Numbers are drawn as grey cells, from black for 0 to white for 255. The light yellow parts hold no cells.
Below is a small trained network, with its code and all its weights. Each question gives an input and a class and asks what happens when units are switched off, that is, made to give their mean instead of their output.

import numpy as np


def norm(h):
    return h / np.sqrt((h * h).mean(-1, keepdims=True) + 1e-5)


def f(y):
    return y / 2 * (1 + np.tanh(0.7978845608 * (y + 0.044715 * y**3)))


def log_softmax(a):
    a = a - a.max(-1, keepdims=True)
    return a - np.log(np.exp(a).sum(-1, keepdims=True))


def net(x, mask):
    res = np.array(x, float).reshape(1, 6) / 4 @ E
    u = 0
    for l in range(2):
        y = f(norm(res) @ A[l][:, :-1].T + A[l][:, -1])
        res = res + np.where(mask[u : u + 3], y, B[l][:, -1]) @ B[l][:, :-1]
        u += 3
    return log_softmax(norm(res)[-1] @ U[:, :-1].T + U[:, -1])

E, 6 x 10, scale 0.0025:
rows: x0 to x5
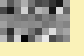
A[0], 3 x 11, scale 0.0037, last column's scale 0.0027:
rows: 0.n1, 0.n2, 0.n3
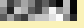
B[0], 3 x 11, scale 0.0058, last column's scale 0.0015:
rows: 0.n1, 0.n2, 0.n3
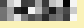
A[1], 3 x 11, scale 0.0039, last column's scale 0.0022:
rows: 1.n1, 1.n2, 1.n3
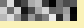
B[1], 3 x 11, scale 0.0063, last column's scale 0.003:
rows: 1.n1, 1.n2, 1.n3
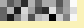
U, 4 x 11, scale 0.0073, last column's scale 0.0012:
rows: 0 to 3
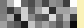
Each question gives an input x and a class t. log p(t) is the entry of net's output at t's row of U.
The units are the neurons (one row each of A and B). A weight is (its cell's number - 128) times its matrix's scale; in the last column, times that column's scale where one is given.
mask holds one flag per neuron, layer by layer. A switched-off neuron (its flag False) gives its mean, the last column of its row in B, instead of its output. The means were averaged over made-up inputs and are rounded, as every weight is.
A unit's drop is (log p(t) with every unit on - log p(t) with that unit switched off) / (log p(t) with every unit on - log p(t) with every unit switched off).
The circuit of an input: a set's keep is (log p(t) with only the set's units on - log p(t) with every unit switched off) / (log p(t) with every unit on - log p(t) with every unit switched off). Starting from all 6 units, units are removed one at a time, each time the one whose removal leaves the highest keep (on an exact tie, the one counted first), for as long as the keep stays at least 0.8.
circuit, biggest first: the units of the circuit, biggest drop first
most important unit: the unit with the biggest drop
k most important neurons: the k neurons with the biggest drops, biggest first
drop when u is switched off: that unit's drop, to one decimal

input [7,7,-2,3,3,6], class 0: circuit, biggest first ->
[0.n1, 1.n3]
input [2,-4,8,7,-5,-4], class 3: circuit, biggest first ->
[1.n1]
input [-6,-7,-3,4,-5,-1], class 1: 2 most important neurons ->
[1.n3, 0.n1]
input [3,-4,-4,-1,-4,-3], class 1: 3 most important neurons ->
[1.n3, 0.n2, 0.n3]
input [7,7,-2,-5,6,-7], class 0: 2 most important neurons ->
[0.n1, 1.n3]
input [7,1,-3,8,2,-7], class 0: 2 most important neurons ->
[0.n1, 1.n2]
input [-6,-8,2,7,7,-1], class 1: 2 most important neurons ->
[1.n3, 0.n1]
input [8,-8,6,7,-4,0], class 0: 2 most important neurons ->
[0.n1, 0.n2]
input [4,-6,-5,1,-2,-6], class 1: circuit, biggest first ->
[1.n3, 1.n2, 0.n3]
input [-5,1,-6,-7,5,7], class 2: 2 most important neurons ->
[1.n2, 0.n1]
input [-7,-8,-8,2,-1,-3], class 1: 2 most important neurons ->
[1.n3, 0.n1]
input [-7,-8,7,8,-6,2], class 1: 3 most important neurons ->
[1.n3, 0.n1, 0.n2]
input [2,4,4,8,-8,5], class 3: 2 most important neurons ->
[1.n1, 1.n3]
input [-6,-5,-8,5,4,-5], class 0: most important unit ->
0.n3
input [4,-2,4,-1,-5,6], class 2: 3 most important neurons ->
[1.n2, 0.n2, 0.n3]
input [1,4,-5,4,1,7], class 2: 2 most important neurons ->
[1.n2, 1.n3]
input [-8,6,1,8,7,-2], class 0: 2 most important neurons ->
[0.n3, 1.n3]
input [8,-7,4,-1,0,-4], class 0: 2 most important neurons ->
[0.n1, 1.n2]
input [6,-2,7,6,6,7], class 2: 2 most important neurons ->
[1.n2, 0.n3]
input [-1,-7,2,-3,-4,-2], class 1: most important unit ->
1.n3
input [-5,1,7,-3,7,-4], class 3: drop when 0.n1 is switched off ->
0.1
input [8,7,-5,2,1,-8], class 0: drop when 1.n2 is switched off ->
0.4
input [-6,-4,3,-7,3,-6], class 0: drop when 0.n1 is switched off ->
-0.1
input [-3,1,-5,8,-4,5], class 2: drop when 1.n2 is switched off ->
0.8
